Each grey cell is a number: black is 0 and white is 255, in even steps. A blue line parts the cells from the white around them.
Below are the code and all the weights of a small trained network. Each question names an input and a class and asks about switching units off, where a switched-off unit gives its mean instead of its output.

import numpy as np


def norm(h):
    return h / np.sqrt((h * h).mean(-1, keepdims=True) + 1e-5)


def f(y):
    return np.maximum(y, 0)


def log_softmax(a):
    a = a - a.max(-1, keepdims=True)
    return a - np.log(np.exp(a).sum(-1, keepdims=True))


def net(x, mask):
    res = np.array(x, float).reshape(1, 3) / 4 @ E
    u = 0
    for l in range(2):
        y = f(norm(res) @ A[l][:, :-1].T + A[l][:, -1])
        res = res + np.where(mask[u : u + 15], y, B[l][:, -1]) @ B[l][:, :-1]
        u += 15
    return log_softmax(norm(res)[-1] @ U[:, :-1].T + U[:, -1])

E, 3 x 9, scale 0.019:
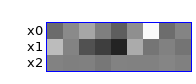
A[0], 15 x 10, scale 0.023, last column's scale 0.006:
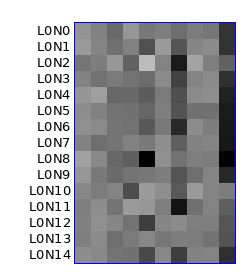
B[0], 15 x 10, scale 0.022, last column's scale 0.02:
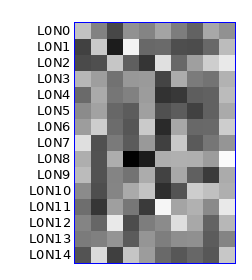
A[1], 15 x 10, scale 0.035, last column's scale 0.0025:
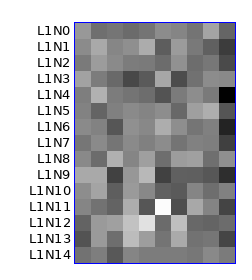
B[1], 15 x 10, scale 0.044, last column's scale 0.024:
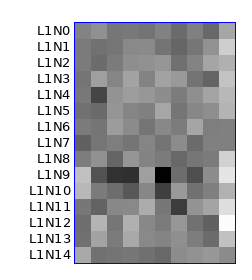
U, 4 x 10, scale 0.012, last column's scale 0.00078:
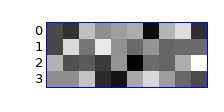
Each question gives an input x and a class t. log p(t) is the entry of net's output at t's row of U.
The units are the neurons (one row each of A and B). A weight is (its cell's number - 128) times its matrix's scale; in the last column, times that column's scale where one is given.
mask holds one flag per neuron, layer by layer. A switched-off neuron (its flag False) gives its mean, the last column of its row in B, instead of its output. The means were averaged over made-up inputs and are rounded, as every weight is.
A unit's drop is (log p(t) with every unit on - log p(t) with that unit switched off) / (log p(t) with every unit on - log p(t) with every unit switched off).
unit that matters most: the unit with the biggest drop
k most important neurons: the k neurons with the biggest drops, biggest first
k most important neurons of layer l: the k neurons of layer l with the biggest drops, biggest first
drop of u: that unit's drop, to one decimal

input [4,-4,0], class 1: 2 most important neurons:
[L0N2, L0N11]
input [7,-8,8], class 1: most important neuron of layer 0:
[L0N8]
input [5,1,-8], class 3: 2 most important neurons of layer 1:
[L1N9, L1N11]
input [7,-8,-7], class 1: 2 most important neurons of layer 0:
[L0N8, L0N2]
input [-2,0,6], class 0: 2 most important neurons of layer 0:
[L0N2, L0N11]
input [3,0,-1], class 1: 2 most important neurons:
[L0N11, L0N2]
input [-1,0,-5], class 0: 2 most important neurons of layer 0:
[L0N2, L0N11]
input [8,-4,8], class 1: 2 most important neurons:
[L0N2, L0N8]
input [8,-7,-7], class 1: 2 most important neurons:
[L0N8, L0N2]
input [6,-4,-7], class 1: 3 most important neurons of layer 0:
[L0N2, L0N11, L0N8]
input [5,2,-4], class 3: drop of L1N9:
0.1
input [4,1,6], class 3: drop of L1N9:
0.3
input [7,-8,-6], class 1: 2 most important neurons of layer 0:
[L0N8, L0N2]
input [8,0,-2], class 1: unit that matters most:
L0N8
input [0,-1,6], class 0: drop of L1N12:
0.0
